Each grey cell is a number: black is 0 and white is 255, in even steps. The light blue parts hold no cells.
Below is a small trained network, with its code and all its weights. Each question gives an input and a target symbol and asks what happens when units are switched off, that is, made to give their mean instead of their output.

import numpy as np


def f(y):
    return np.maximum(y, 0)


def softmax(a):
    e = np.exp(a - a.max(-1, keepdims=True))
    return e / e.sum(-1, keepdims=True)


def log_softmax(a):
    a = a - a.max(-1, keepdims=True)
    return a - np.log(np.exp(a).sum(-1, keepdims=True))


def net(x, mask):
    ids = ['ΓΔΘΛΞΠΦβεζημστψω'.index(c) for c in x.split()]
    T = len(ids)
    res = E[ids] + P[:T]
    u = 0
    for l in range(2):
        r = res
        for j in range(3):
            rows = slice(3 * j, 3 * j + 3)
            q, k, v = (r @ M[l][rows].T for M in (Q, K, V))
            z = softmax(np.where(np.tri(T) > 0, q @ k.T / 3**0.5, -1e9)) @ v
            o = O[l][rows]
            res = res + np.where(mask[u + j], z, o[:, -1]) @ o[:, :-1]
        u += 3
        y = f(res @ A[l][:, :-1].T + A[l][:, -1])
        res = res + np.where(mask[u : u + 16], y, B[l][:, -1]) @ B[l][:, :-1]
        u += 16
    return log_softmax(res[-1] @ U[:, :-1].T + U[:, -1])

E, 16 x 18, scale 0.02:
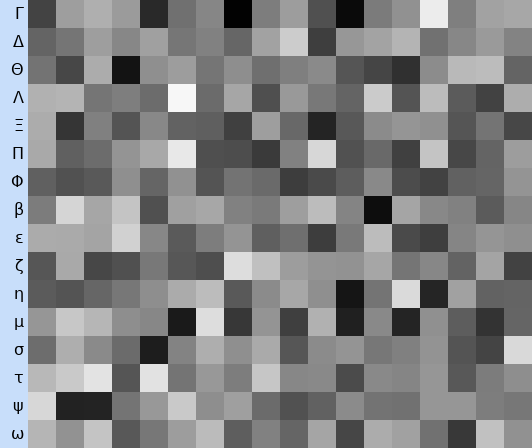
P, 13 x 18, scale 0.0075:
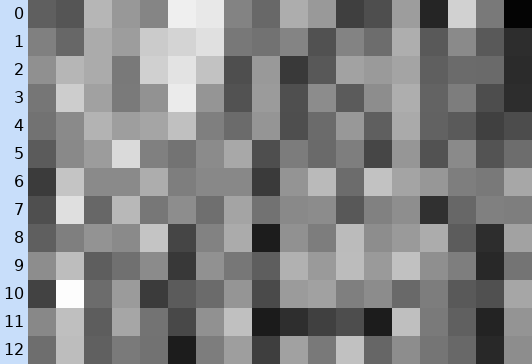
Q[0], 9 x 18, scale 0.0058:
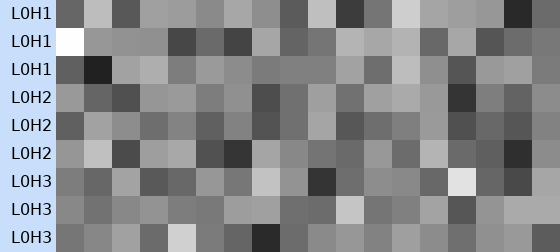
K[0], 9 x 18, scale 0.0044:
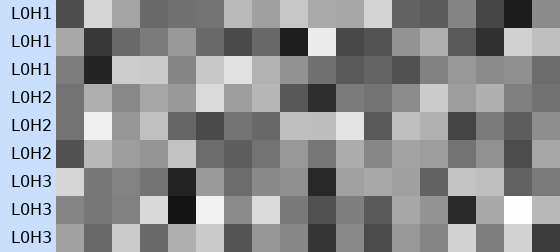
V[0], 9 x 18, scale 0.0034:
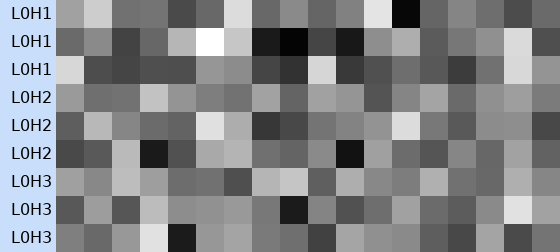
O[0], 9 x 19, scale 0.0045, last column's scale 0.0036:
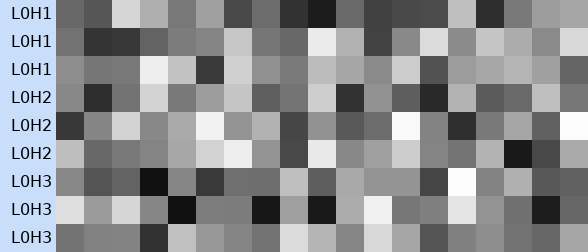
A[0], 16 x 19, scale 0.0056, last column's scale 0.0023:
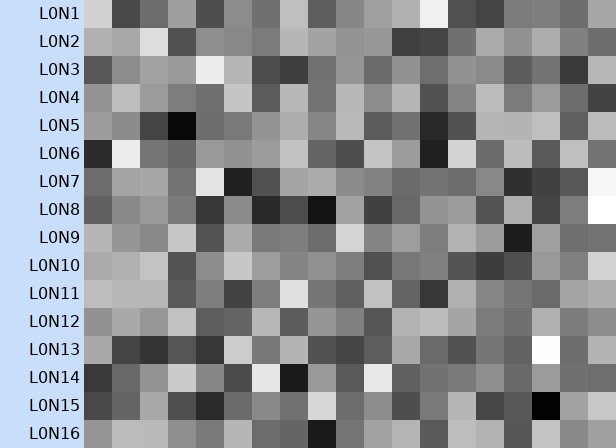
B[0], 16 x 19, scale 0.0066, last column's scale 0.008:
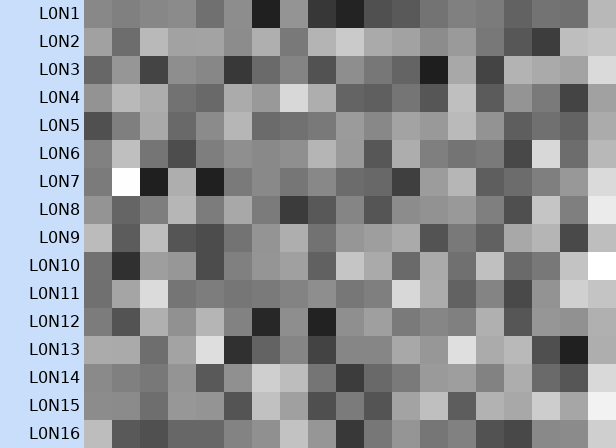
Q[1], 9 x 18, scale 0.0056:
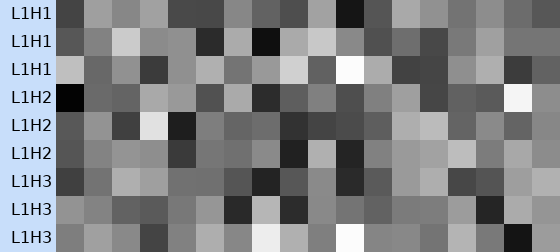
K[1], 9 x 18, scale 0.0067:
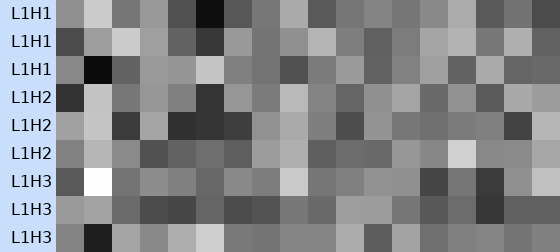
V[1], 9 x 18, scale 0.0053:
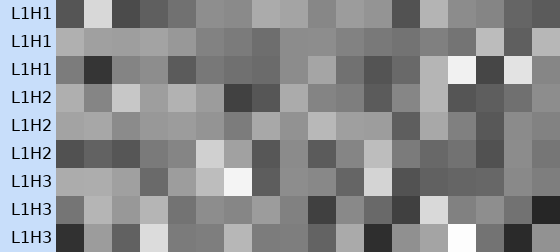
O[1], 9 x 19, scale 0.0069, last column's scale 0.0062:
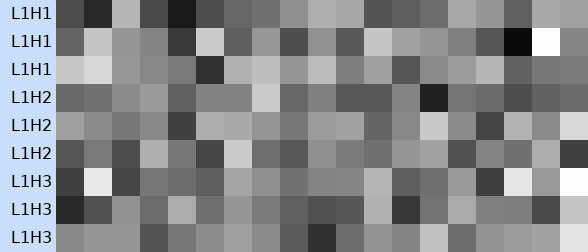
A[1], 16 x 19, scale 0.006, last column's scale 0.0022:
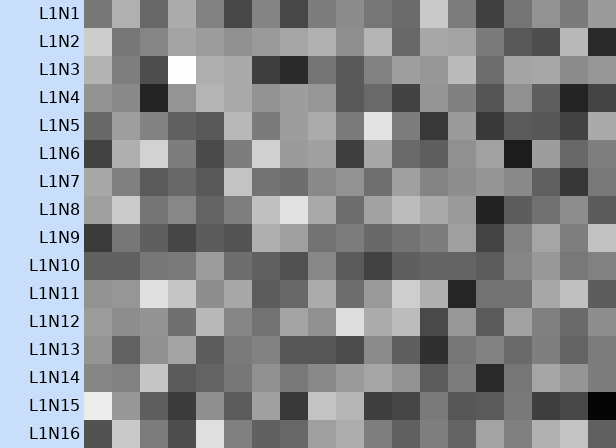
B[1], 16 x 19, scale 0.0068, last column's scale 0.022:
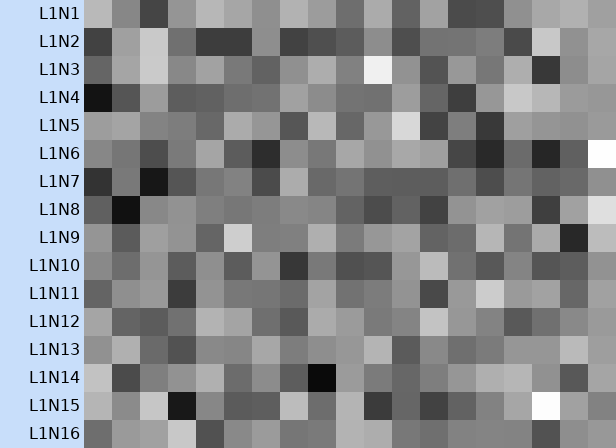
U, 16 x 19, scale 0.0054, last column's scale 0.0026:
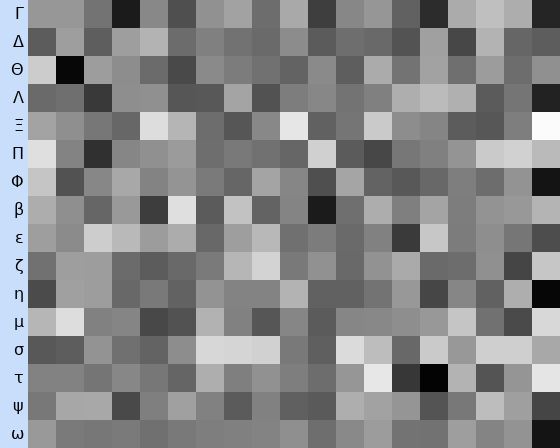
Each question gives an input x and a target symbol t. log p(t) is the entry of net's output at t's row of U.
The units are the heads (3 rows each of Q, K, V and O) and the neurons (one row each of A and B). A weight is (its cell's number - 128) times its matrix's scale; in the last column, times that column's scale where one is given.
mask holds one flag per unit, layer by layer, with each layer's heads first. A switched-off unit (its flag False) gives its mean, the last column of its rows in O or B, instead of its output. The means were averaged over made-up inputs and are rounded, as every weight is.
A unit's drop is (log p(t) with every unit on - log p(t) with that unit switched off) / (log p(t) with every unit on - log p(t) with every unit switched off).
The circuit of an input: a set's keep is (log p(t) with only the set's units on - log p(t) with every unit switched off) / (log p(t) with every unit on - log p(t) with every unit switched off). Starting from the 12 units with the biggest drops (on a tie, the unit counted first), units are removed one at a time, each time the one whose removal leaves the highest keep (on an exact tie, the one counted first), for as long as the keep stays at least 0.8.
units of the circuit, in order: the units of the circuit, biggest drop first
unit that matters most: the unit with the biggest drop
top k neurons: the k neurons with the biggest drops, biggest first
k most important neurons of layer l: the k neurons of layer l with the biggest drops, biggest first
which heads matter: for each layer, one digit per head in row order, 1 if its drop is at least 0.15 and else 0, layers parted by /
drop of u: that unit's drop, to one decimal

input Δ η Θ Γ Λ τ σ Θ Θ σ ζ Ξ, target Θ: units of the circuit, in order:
[L1H1 L1H3]
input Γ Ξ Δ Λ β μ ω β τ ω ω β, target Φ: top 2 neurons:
[L1N8 L1N6]
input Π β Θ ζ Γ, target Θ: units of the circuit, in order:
[L0N7 L1H1 L1H3]
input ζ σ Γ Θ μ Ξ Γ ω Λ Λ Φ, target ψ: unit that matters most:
L0N7
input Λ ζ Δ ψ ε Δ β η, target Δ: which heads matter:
000 / 001
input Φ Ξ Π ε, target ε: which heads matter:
000 / 100
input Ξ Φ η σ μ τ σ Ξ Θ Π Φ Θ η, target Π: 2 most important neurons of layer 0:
[L0N6 L0N15]
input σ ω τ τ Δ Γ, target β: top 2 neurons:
[L0N7 L0N2]
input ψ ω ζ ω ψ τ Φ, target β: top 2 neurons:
[L0N11 L0N2]
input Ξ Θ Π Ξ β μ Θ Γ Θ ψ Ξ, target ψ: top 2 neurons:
[L0N7 L0N14]
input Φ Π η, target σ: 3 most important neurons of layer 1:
[L1N6 L1N4 L1N9]
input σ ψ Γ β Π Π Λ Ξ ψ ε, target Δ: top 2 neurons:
[L0N6 L0N4]
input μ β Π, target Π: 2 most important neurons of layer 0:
[L0N3 L0N16]
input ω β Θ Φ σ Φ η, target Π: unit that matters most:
L1H3
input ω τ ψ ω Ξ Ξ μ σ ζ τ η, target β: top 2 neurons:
[L0N7 L0N11]
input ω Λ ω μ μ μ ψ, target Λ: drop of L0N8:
0.1
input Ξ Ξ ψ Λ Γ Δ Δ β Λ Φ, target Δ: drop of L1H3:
1.1
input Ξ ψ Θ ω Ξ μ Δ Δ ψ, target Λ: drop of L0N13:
0.2
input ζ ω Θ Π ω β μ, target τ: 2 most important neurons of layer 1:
[L1N6 L1N1]
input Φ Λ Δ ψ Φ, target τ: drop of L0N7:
0.0
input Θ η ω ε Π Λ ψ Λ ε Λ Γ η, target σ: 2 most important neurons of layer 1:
[L1N4 L1N6]
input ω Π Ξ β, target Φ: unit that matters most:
L1N8
